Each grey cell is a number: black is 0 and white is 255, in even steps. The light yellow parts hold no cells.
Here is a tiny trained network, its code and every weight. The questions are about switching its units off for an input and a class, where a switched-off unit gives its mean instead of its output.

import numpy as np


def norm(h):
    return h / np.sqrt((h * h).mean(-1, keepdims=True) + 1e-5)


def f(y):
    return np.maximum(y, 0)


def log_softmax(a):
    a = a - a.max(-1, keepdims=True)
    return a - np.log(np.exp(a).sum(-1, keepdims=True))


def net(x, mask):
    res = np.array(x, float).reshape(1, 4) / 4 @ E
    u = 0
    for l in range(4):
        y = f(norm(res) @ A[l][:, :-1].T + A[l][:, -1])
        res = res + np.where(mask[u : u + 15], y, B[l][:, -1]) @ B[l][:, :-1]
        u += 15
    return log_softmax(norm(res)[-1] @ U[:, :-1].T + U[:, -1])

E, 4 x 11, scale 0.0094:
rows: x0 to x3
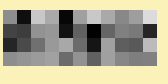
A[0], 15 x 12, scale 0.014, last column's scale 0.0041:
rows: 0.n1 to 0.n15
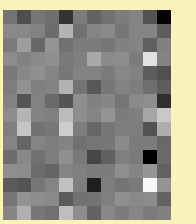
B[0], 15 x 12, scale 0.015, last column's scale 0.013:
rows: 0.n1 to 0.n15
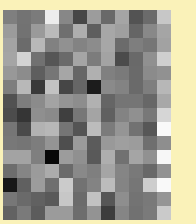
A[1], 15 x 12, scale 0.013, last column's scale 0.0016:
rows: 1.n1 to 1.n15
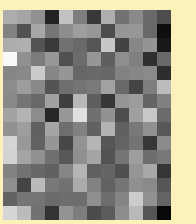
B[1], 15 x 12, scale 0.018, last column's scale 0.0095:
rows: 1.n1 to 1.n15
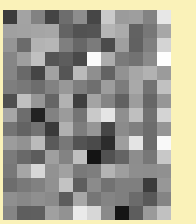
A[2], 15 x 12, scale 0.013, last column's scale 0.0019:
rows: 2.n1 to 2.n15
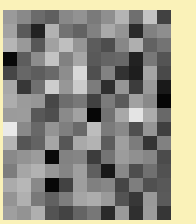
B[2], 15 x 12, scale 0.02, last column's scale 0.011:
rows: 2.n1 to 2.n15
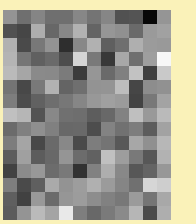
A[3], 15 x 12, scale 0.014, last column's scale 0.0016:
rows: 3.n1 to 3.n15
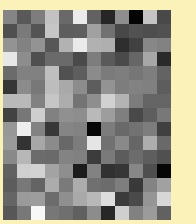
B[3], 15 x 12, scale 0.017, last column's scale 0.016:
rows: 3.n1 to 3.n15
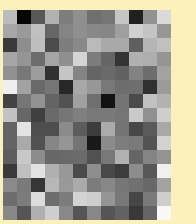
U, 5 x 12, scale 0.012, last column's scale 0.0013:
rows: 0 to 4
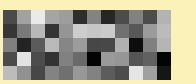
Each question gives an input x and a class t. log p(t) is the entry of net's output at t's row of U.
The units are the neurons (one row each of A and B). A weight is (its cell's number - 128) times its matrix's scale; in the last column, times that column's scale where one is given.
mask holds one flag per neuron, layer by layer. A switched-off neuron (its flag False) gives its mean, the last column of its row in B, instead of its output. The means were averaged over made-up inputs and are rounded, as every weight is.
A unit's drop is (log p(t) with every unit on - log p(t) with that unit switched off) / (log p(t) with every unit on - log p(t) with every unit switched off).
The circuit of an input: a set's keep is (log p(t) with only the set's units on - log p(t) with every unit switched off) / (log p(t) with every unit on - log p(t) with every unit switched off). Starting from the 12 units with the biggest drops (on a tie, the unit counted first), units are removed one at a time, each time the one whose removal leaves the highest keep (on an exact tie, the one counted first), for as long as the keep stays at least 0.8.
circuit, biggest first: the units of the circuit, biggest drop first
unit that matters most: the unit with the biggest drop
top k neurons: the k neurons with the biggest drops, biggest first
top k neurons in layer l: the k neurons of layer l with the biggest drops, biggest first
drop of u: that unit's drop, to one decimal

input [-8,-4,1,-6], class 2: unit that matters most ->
1.n10
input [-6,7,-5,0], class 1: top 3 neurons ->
[0.n11, 1.n15, 0.n13]
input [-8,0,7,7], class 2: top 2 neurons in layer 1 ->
[1.n10, 1.n1]
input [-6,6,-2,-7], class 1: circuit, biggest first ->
[0.n11, 1.n15]
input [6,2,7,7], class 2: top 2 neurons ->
[0.n11, 2.n4]
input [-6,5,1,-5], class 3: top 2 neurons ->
[0.n11, 1.n1]
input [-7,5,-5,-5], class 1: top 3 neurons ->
[0.n11, 1.n15, 0.n13]
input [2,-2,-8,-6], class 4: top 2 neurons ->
[0.n9, 0.n13]
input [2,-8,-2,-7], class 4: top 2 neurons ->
[0.n13, 0.n4]
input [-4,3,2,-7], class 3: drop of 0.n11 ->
1.4
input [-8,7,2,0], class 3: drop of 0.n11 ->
2.1
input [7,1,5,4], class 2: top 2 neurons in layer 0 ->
[0.n11, 0.n7]
